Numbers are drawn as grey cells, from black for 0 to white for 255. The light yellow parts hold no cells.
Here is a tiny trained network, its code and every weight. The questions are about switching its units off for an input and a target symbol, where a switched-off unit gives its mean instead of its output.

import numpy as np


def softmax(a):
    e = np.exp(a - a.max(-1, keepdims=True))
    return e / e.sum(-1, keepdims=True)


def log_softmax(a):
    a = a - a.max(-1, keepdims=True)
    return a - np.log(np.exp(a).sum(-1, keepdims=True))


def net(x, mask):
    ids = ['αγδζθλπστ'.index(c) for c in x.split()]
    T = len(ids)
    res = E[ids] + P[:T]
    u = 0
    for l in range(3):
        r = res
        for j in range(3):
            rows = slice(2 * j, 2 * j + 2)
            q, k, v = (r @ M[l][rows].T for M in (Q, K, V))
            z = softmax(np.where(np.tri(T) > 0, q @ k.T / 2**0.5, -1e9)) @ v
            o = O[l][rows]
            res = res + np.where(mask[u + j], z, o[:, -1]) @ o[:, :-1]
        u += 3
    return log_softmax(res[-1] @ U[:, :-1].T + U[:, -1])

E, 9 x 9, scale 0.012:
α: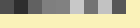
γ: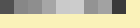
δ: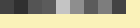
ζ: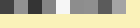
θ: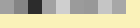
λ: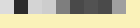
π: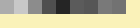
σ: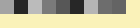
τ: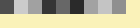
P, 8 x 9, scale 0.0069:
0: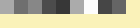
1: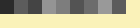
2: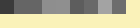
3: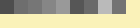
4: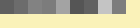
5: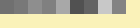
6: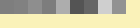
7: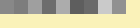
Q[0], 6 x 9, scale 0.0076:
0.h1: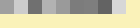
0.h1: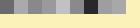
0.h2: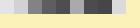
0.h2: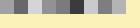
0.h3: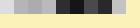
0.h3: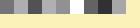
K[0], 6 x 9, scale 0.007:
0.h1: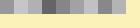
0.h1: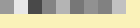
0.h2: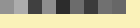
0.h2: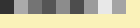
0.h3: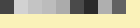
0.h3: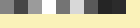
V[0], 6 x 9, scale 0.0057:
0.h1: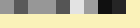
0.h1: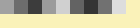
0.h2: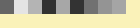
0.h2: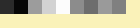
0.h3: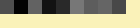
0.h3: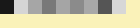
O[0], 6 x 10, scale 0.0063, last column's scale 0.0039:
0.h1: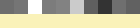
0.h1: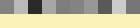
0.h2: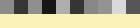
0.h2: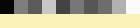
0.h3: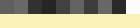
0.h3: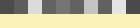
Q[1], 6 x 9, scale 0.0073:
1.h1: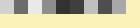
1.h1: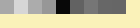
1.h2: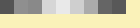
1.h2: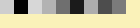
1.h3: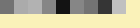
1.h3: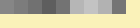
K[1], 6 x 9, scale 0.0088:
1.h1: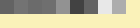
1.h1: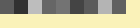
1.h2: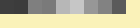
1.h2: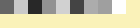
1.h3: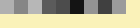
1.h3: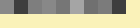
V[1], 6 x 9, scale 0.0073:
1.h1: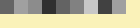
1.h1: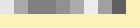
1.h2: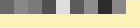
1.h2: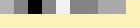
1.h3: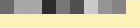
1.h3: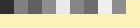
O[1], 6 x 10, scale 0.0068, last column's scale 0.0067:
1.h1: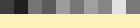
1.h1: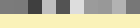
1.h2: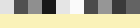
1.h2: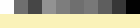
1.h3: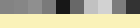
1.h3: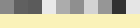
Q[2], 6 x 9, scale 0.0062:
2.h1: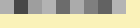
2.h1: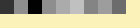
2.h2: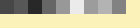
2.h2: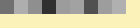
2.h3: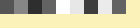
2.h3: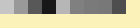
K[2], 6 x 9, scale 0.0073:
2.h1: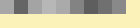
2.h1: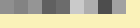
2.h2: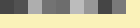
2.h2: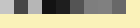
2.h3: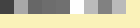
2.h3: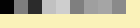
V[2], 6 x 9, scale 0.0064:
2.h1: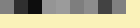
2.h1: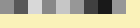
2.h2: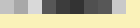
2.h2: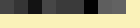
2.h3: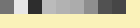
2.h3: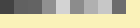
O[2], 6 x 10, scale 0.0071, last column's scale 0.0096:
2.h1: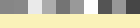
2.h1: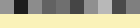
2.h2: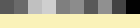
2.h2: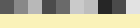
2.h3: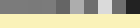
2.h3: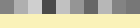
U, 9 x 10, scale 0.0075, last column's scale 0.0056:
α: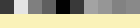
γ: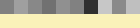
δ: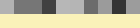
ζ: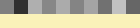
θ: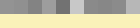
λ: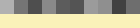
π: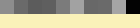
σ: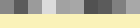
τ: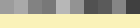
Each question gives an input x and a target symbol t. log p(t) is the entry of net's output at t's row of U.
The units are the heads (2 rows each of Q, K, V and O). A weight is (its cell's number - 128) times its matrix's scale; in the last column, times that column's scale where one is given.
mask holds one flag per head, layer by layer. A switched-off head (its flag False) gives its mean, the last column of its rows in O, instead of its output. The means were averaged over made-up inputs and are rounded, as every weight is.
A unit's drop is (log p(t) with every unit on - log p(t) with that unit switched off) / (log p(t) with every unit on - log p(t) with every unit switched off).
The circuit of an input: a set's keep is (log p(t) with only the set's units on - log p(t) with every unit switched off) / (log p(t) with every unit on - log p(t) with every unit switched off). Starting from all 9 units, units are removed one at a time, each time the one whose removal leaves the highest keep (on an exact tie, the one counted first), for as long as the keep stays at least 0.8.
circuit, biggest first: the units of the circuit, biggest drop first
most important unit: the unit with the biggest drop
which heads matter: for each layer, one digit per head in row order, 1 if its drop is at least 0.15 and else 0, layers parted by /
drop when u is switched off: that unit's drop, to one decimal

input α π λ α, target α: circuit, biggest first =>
[1.h2, 0.h2]
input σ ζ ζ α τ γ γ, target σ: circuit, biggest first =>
[1.h2, 0.h1, 1.h3, 2.h2]
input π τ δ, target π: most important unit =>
0.h2
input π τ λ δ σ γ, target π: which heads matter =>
010 / 101 / 110
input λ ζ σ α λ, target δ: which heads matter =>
000 / 010 / 001
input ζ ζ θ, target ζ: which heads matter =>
001 / 100 / 100
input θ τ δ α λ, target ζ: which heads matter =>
011 / 000 / 100
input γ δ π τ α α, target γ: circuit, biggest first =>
[0.h1, 2.h2, 1.h2, 2.h3]
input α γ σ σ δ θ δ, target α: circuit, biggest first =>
[1.h2, 0.h2, 0.h1]
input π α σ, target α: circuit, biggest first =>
[0.h2, 1.h3]
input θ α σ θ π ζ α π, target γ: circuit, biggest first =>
[0.h2, 2.h3]
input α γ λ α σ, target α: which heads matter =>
010 / 010 / 000
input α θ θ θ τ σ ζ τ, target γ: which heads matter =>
010 / 010 / 001
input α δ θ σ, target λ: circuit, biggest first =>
[1.h2]
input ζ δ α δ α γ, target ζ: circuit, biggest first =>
[1.h1, 2.h1, 0.h3]
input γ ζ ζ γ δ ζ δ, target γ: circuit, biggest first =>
[0.h1, 2.h2, 2.h3]
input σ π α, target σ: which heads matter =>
100 / 011 / 011
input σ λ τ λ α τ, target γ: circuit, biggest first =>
[0.h2, 1.h2, 2.h3, 2.h2]
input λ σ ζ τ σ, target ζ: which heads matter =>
011 / 000 / 000
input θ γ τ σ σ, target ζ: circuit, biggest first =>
[0.h2, 0.h3, 1.h1]
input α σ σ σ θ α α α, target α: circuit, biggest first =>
[1.h2, 0.h2, 0.h1]
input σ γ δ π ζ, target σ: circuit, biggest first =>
[1.h2, 0.h1, 1.h3, 2.h2]
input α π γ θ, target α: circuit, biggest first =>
[1.h2, 0.h2]
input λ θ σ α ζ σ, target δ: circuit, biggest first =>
[1.h2, 2.h3]
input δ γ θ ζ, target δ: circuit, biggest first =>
[2.h3, 1.h2]
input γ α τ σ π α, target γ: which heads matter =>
100 / 010 / 010
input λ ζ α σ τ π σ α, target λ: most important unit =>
1.h3
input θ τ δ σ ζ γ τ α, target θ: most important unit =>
2.h1
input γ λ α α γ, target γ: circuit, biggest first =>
[0.h1, 1.h2, 2.h2, 2.h3]
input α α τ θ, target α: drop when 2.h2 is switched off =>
0.1
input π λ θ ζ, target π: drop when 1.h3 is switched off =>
0.9
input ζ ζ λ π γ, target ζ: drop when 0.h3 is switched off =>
0.4
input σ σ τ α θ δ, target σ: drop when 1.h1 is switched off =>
0.1
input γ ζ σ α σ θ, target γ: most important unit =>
0.h1
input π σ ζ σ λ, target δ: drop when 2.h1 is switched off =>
0.0
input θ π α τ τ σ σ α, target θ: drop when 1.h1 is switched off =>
0.6
